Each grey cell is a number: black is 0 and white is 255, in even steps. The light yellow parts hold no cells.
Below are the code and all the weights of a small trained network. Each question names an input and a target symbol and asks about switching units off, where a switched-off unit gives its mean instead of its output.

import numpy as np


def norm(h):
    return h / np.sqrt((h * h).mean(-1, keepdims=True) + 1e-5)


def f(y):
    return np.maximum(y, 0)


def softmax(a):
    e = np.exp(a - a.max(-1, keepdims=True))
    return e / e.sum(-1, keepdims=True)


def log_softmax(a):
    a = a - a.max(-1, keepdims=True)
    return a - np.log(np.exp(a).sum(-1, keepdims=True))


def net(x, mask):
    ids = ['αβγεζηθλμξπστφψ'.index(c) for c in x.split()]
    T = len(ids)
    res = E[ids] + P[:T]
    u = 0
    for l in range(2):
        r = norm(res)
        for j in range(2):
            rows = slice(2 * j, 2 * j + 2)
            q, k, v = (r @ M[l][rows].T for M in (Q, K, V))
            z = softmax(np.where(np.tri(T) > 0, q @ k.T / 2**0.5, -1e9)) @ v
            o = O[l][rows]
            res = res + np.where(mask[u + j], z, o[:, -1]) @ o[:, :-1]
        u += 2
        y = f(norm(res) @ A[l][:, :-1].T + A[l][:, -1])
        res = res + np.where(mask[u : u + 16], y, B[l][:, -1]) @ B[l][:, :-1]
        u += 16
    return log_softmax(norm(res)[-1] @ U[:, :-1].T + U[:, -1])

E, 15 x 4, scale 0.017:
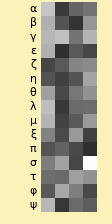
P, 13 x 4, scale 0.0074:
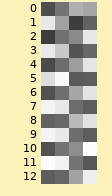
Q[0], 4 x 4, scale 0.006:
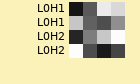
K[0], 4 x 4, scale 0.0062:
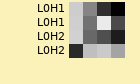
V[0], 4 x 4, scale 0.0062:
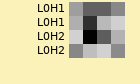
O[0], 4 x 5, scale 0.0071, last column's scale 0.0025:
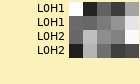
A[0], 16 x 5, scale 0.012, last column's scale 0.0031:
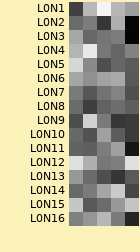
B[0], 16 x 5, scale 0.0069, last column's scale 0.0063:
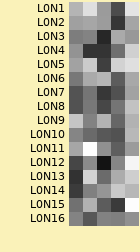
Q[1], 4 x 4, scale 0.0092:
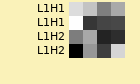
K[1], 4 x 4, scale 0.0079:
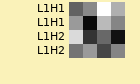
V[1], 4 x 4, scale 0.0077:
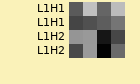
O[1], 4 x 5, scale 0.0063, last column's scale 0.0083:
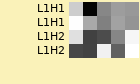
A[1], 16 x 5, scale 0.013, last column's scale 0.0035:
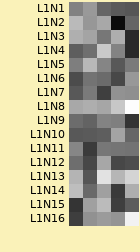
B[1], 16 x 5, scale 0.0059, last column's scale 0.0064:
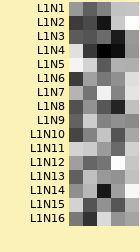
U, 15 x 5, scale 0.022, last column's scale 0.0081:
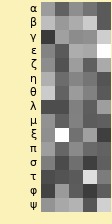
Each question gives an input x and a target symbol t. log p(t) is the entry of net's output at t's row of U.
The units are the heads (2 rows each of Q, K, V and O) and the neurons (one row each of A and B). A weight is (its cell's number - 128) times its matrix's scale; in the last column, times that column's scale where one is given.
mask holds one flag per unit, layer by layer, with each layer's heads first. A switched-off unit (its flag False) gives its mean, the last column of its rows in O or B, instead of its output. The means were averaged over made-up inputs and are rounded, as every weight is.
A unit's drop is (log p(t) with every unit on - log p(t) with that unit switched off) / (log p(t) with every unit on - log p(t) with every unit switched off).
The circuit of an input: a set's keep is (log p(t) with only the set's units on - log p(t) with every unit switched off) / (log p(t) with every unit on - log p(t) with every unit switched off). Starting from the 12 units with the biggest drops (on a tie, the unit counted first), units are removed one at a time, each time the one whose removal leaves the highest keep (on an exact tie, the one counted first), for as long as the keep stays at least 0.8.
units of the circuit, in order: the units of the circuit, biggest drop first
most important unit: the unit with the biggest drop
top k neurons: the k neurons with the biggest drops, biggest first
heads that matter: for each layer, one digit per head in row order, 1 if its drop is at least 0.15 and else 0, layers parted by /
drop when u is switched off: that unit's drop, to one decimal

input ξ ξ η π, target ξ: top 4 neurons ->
L0N13, L0N5, L1N2, L0N12
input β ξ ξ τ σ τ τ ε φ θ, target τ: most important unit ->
L0N5
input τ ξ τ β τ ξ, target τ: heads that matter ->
01 / 00
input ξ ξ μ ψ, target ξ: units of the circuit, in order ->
L0N5, L0N13
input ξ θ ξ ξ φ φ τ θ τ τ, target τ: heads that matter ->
10 / 00
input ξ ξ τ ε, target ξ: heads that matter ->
00 / 00
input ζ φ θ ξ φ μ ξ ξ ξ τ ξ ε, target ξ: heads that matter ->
00 / 10
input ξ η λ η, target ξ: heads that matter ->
00 / 10
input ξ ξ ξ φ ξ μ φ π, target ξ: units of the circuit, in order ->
L0N13, L1N5
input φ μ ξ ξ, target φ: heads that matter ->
11 / 00
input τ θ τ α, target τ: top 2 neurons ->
L0N5, L0N12
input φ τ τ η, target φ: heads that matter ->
01 / 00
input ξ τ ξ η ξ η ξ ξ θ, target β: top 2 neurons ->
L0N14, L1N13
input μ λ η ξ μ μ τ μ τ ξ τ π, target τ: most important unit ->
L0N9
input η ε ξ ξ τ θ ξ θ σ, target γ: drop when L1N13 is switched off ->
0.1
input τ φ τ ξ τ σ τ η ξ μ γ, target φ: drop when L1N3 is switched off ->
0.1
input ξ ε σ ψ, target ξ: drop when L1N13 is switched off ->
-0.1
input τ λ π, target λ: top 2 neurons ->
L0N8, L0N1
